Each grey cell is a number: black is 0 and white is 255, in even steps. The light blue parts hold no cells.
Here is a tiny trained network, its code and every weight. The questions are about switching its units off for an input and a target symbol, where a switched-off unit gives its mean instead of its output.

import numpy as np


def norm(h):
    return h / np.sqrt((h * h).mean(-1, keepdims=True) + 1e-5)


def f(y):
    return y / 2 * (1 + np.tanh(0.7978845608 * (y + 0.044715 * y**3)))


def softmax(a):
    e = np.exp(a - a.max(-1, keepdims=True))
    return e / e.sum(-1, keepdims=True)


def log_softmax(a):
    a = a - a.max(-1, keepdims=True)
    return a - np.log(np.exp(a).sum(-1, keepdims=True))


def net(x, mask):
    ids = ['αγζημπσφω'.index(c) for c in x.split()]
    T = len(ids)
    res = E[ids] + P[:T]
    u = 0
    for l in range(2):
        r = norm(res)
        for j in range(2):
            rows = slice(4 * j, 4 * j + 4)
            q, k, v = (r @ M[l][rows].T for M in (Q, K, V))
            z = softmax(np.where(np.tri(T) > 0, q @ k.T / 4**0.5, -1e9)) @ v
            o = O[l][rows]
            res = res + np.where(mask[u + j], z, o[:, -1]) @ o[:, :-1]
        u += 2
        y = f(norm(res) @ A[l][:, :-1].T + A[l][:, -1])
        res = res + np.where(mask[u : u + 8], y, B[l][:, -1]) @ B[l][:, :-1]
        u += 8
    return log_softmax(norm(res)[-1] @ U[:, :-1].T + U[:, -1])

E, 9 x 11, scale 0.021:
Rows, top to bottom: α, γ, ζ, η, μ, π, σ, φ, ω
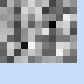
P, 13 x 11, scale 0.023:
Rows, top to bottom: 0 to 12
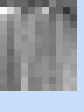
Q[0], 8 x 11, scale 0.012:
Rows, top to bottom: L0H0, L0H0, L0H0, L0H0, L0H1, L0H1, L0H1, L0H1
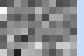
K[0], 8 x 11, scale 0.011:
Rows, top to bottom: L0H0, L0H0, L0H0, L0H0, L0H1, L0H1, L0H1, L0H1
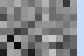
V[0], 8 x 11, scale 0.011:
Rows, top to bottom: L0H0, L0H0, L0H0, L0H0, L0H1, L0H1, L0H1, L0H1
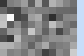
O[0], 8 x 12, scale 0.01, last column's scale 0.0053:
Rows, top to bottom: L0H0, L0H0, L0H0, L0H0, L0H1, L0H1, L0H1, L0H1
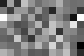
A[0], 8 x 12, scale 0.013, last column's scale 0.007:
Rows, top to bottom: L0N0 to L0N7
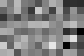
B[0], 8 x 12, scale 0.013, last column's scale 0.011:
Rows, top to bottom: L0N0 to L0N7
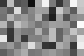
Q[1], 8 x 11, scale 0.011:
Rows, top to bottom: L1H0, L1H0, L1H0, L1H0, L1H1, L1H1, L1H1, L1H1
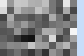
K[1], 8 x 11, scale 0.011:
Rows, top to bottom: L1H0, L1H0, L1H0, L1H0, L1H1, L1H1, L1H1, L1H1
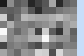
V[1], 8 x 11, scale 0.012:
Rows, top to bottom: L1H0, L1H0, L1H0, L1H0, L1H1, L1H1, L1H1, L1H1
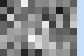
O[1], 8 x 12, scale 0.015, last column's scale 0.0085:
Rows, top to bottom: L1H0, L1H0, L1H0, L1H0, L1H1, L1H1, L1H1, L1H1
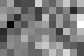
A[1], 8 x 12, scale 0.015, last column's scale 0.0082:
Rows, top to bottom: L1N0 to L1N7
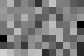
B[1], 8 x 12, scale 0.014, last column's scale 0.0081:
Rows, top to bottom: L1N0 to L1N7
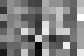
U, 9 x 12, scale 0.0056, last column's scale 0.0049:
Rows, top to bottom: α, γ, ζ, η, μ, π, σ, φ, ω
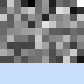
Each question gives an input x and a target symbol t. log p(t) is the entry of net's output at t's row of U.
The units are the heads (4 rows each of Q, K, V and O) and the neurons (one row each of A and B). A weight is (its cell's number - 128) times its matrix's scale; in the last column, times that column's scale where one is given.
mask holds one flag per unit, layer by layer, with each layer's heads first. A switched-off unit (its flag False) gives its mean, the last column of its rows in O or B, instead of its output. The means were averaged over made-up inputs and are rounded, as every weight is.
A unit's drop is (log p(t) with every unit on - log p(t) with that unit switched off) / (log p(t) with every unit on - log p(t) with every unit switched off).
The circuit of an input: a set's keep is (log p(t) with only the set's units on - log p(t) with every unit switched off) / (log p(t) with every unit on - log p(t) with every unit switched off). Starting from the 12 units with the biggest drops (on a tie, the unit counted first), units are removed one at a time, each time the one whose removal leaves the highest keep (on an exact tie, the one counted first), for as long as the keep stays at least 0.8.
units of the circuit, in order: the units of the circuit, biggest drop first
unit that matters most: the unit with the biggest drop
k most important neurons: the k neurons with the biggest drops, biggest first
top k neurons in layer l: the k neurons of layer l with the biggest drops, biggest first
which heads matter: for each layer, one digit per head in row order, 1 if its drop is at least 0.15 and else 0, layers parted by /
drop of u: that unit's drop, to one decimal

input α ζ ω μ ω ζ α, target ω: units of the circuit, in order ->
(L1H1, L0H0, L1N6)
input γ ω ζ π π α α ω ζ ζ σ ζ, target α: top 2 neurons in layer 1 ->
(L1N0, L1N2)
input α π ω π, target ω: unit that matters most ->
L1H1
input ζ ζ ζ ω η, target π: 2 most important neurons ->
(L0N6, L0N7)
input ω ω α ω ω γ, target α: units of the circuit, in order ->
(L0N0, L0H0)
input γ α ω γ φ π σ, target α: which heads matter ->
00 / 10
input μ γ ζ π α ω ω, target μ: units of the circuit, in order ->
(L1H1, L1H0)
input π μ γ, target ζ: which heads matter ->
01 / 10
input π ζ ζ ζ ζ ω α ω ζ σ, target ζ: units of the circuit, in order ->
(L1H0, L0N6)
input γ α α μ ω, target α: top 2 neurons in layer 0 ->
(L0N0, L0N4)
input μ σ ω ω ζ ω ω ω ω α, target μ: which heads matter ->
01 / 01
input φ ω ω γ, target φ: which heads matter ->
00 / 10
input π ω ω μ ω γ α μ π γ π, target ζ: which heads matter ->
00 / 10
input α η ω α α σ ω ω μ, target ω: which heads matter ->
10 / 01
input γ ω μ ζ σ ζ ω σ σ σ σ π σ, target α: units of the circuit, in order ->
(L0N6, L1H1)
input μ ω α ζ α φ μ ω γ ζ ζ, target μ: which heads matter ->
00 / 01
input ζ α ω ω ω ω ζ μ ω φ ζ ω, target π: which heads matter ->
00 / 10
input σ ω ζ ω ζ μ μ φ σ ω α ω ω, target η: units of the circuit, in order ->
(L0H0, L0N5, L1H0)
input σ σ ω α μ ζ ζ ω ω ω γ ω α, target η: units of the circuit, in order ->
(L1H1, L0N6)
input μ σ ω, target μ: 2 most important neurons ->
(L0N6, L0N0)
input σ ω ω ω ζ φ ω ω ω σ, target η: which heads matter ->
00 / 11
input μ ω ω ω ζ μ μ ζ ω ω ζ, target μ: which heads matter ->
01 / 01
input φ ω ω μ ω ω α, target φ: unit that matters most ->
L0N6
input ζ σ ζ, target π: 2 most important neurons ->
(L0N7, L0N6)
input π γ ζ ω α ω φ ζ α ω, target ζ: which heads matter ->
10 / 00
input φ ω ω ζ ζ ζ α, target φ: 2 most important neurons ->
(L0N6, L0N5)
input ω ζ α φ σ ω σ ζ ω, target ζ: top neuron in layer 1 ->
(L1N7)
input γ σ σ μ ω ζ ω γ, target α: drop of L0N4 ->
0.1
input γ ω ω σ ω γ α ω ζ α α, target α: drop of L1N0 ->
0.2
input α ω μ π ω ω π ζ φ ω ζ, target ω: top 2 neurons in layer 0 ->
(L0N6, L0N5)
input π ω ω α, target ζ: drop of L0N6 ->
0.2
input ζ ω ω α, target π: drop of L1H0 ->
0.8
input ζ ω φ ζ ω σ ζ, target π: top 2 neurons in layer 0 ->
(L0N6, L0N7)
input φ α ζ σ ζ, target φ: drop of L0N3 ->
0.1
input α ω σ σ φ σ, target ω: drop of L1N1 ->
0.0
